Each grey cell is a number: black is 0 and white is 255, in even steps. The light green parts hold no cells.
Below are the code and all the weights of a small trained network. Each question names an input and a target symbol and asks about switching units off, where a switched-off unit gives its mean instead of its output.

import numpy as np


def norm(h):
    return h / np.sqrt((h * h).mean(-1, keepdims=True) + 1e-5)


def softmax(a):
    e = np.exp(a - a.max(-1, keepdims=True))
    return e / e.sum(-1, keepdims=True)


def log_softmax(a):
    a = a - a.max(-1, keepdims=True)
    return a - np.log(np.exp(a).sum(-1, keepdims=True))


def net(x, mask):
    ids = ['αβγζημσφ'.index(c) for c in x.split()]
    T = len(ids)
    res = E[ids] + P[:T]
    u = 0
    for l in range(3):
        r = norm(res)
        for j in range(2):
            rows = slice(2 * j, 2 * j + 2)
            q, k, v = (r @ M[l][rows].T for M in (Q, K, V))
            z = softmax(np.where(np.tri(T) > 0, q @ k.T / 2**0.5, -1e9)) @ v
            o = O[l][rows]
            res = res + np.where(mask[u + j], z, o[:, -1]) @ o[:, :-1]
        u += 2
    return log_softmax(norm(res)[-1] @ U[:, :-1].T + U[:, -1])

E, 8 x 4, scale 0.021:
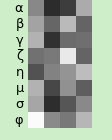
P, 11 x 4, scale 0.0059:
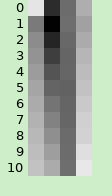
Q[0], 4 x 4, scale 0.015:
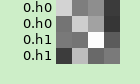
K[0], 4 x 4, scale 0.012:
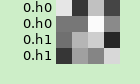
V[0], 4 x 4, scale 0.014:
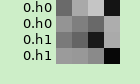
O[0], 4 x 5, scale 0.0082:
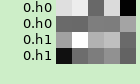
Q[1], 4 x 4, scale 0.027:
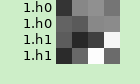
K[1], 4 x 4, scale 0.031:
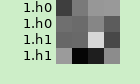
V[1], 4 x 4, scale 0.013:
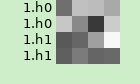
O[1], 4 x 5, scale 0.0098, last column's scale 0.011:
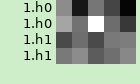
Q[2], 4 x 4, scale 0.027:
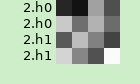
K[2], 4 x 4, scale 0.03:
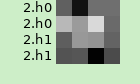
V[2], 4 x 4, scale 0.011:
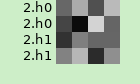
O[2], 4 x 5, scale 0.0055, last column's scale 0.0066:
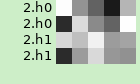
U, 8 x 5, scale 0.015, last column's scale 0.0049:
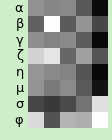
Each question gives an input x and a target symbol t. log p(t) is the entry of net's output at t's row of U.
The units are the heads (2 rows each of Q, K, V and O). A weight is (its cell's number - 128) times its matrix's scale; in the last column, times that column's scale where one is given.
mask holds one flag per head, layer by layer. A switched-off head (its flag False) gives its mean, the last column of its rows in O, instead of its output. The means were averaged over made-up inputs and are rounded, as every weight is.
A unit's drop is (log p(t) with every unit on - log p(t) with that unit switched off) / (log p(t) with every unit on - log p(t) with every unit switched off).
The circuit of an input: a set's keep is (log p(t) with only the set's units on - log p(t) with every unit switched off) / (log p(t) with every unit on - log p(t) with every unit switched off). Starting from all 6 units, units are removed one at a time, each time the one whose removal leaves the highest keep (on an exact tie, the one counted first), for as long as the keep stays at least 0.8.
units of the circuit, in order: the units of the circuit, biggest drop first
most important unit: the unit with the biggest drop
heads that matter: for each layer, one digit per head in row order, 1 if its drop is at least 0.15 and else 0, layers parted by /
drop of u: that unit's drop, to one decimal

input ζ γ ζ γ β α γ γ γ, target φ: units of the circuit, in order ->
(0.h1; 2.h0)
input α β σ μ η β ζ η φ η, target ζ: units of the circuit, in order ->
(0.h1; 0.h0; 2.h0; 1.h0)
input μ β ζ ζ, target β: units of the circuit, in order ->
(0.h1; 0.h0; 1.h0; 2.h1)
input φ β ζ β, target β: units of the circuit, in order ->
(0.h1; 0.h0; 2.h1; 1.h0)
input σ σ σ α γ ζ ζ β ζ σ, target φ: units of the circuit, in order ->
(0.h1; 1.h0)
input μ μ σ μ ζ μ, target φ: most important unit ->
0.h0
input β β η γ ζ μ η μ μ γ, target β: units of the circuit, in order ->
(0.h1; 1.h0)
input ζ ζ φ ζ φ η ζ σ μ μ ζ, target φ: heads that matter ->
10 / 00 / 10
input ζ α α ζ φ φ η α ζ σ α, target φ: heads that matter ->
01 / 10 / 01
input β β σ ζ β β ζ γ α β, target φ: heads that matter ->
10 / 10 / 10
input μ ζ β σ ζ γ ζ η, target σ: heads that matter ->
10 / 10 / 00
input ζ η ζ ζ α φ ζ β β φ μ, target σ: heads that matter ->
01 / 00 / 00
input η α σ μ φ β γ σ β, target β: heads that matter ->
11 / 10 / 01
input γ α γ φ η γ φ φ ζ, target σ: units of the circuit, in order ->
(0.h1)
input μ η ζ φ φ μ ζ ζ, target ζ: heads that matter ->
11 / 11 / 11
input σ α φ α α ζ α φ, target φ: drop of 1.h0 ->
0.1
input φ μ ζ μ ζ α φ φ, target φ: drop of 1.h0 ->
0.2
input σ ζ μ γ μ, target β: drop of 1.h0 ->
0.3
